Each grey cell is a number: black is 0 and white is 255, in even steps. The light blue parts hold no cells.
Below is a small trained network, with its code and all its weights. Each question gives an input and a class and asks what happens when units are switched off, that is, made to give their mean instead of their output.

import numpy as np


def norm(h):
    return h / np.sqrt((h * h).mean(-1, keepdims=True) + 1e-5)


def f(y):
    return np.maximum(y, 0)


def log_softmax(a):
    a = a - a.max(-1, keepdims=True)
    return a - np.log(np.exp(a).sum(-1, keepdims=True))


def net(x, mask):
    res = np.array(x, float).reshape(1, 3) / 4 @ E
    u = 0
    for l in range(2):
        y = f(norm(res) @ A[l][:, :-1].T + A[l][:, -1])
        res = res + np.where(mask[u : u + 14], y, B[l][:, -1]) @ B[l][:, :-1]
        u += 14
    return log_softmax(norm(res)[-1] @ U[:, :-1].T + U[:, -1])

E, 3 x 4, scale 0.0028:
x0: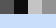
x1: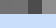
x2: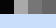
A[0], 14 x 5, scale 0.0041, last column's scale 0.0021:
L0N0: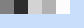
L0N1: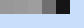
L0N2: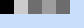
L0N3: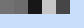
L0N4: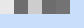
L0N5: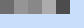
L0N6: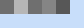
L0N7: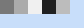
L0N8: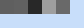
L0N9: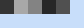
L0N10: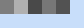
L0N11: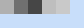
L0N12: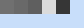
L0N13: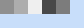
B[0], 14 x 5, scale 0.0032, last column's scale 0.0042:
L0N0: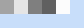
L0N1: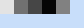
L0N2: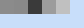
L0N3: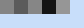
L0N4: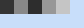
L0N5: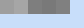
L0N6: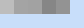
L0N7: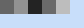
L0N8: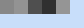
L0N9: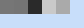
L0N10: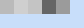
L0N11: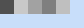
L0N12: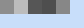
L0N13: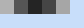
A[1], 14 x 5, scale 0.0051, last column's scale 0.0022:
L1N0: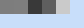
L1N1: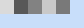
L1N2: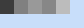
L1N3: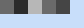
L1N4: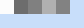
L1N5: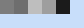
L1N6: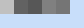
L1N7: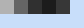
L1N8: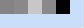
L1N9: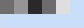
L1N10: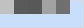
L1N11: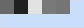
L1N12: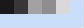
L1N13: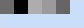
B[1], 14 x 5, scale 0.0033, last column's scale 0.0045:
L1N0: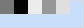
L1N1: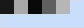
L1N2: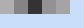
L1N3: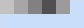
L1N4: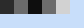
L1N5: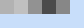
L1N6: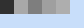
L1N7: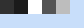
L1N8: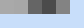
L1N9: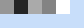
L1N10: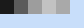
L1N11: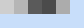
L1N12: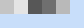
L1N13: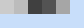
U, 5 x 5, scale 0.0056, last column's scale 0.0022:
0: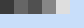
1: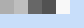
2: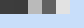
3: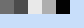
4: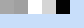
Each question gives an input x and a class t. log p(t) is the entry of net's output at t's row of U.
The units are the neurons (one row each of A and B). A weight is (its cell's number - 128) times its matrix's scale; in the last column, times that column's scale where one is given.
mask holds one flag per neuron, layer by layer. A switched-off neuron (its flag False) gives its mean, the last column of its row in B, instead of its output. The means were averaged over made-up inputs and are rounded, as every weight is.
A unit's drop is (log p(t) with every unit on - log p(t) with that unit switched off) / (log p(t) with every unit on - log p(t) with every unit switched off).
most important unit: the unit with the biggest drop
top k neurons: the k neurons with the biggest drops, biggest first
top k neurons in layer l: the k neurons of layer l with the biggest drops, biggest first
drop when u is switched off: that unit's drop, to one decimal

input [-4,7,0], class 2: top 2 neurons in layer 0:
L0N0; L0N3
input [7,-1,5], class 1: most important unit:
L1N12
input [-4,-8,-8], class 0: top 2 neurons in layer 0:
L0N4; L0N0
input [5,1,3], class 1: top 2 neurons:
L1N12; L0N4
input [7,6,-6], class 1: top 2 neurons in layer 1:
L1N13; L1N11
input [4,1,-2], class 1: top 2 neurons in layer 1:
L1N0; L1N7
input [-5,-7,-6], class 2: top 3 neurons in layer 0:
L0N0; L0N4; L0N13
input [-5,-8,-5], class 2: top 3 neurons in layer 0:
L0N0; L0N13; L0N4
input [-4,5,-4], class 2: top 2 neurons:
L0N0; L0N3
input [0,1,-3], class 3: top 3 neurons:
L0N4; L0N11; L1N4
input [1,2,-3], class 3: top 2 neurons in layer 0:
L0N4; L0N11
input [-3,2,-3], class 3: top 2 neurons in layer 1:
L1N1; L1N12
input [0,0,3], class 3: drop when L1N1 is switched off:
0.2
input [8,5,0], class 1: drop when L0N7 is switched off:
0.0
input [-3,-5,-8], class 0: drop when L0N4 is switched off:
0.1
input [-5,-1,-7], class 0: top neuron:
L0N0
